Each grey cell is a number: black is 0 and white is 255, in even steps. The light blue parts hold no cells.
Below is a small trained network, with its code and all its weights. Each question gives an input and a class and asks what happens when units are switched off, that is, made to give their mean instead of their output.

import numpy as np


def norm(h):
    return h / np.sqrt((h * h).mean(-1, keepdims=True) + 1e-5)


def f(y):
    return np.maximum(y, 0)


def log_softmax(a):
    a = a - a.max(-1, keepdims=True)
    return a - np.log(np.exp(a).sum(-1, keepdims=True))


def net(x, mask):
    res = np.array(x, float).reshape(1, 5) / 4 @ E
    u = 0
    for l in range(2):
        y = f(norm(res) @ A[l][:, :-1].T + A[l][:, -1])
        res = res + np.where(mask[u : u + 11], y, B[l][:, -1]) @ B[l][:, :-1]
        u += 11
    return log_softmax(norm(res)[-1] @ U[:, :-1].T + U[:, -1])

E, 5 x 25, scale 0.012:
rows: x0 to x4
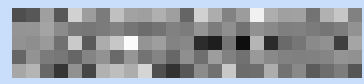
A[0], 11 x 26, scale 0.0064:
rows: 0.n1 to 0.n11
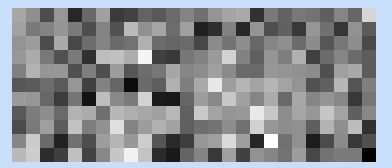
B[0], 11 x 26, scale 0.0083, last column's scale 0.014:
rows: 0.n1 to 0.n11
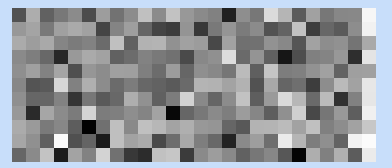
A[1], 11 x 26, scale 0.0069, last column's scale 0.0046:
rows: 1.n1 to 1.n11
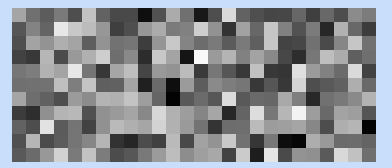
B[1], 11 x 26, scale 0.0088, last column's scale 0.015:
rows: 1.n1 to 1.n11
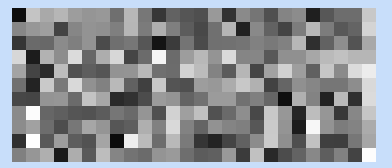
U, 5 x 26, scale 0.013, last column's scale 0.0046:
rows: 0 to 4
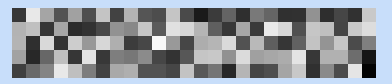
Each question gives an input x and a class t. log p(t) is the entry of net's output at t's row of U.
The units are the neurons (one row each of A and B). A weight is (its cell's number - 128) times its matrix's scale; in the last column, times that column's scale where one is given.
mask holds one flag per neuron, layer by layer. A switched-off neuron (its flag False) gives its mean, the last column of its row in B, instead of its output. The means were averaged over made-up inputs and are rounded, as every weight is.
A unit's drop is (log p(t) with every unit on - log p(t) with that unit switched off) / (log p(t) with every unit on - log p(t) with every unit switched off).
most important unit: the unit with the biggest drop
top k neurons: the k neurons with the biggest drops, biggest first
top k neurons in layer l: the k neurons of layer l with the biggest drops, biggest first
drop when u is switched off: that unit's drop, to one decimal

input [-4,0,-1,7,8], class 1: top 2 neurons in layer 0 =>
[0.n10 0.n7]
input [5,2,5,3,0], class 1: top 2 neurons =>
[0.n9 1.n8]
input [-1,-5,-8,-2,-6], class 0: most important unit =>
0.n8
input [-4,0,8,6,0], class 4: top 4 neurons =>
[0.n2 1.n5 0.n4 1.n11]
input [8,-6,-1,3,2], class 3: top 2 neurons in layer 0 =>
[0.n8 0.n11]
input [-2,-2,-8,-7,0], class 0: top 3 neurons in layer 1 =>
[1.n11 1.n5 1.n2]
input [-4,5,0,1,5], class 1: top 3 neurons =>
[0.n10 0.n7 0.n1]
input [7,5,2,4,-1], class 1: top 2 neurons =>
[0.n9 1.n8]
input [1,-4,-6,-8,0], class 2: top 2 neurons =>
[1.n11 0.n6]
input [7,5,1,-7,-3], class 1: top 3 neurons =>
[0.n9 1.n8 0.n4]
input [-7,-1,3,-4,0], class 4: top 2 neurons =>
[0.n2 0.n4]
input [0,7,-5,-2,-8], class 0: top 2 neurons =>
[0.n8 1.n10]
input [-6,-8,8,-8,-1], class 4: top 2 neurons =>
[0.n2 1.n5]
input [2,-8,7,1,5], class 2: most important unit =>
0.n11
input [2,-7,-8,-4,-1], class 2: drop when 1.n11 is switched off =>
0.1
